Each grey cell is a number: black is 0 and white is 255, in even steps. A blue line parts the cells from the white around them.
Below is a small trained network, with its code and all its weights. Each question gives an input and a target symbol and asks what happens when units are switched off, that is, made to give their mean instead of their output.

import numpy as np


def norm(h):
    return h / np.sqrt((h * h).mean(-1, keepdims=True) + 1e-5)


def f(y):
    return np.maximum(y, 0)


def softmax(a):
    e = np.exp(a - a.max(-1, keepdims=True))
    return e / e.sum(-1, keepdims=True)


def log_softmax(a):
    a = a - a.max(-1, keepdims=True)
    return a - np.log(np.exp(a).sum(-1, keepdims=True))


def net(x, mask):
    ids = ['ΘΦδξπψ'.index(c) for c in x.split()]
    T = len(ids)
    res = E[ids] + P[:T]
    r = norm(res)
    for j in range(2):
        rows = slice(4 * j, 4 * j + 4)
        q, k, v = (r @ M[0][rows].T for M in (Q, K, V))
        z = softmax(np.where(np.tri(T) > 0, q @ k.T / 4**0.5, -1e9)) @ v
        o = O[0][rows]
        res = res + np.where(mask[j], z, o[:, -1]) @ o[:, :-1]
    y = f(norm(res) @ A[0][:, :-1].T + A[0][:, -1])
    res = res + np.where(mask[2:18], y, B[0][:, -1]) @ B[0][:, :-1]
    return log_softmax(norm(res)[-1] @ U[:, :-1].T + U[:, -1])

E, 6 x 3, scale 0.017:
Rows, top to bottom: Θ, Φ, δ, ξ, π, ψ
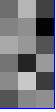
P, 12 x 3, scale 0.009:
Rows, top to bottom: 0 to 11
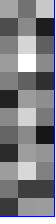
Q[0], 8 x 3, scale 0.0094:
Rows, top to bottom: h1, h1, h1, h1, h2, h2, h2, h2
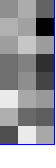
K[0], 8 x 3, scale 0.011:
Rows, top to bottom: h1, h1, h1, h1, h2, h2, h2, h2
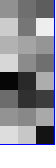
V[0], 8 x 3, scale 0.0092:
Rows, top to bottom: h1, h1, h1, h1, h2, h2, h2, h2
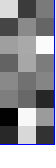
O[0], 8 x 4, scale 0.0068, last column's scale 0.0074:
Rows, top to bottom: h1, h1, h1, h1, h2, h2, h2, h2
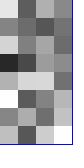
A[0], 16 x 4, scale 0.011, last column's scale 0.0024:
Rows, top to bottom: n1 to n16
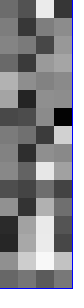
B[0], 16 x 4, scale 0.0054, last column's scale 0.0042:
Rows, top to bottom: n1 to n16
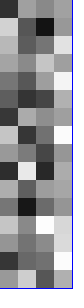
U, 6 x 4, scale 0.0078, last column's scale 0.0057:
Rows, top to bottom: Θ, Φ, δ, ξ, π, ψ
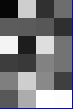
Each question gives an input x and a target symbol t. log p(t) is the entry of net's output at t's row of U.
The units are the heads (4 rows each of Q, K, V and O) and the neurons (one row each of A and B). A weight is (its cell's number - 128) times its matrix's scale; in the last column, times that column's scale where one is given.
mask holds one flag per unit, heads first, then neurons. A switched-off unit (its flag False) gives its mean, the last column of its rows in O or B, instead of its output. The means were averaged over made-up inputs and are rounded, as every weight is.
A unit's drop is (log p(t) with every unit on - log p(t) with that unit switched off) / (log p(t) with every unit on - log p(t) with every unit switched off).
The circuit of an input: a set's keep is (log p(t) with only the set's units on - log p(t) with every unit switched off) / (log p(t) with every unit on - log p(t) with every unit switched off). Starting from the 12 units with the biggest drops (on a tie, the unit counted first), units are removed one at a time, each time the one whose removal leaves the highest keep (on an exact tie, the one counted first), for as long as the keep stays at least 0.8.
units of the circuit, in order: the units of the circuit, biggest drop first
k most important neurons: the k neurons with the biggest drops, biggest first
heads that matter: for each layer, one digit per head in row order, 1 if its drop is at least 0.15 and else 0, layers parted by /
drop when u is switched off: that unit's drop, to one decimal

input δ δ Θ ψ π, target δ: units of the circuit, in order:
h1
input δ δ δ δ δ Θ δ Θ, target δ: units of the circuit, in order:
h1; h2
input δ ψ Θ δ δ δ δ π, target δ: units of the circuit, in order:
h1; h2
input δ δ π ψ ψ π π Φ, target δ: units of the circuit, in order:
h1; n8
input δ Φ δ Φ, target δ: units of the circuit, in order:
h1; h2
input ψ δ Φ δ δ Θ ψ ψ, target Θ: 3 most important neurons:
n16; n5; n7
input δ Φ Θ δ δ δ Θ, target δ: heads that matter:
11
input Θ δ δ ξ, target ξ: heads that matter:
00
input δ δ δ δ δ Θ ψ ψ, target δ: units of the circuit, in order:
n11; n15
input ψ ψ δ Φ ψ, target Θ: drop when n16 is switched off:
0.1
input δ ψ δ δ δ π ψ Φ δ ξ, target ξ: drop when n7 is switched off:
0.2
